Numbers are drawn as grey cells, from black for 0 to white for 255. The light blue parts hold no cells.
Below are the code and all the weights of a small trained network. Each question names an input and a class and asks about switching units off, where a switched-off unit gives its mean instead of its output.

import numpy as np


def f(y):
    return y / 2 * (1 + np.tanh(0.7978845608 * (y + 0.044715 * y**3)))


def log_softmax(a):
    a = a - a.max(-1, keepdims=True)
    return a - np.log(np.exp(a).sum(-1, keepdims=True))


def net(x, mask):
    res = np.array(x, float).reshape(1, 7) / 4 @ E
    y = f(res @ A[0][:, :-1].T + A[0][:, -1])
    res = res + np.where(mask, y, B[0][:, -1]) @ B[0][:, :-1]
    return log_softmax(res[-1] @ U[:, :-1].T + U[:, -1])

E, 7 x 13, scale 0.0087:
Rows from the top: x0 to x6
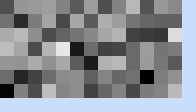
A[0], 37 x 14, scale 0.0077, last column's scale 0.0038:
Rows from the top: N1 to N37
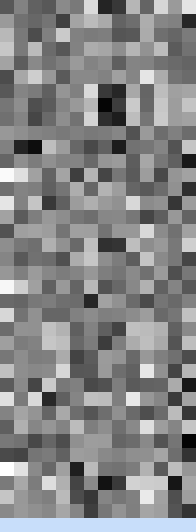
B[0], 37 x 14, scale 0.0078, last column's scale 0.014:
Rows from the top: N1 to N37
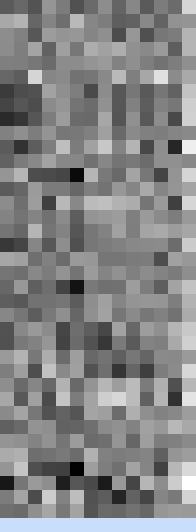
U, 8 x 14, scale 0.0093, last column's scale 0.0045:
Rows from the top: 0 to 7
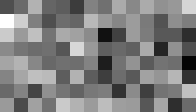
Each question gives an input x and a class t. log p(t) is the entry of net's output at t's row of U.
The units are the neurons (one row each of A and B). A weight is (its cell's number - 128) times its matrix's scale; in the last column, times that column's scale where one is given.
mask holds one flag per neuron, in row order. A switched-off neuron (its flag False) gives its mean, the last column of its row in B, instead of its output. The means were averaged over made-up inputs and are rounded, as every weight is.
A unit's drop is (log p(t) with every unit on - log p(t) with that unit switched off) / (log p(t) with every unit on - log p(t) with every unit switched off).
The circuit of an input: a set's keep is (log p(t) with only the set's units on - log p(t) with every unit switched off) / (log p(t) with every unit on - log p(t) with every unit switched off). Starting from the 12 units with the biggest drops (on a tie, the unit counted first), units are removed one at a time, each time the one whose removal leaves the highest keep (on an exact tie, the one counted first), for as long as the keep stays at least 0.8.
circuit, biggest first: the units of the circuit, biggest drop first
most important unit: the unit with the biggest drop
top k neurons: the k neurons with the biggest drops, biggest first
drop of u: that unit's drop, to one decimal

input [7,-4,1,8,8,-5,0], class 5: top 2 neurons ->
[N35, N24]
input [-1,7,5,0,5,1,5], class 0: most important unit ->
N29
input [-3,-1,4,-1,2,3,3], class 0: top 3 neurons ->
[N11, N29, N36]
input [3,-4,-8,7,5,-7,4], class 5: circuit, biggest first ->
[N35, N36]
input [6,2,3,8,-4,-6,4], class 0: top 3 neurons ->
[N35, N24, N18]
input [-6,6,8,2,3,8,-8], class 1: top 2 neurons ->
[N11, N9]
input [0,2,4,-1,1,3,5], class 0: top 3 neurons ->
[N29, N11, N15]
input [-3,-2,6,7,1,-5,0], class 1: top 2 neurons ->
[N34, N13]
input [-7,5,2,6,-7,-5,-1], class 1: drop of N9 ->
0.1
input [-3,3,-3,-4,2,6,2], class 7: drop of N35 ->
0.2
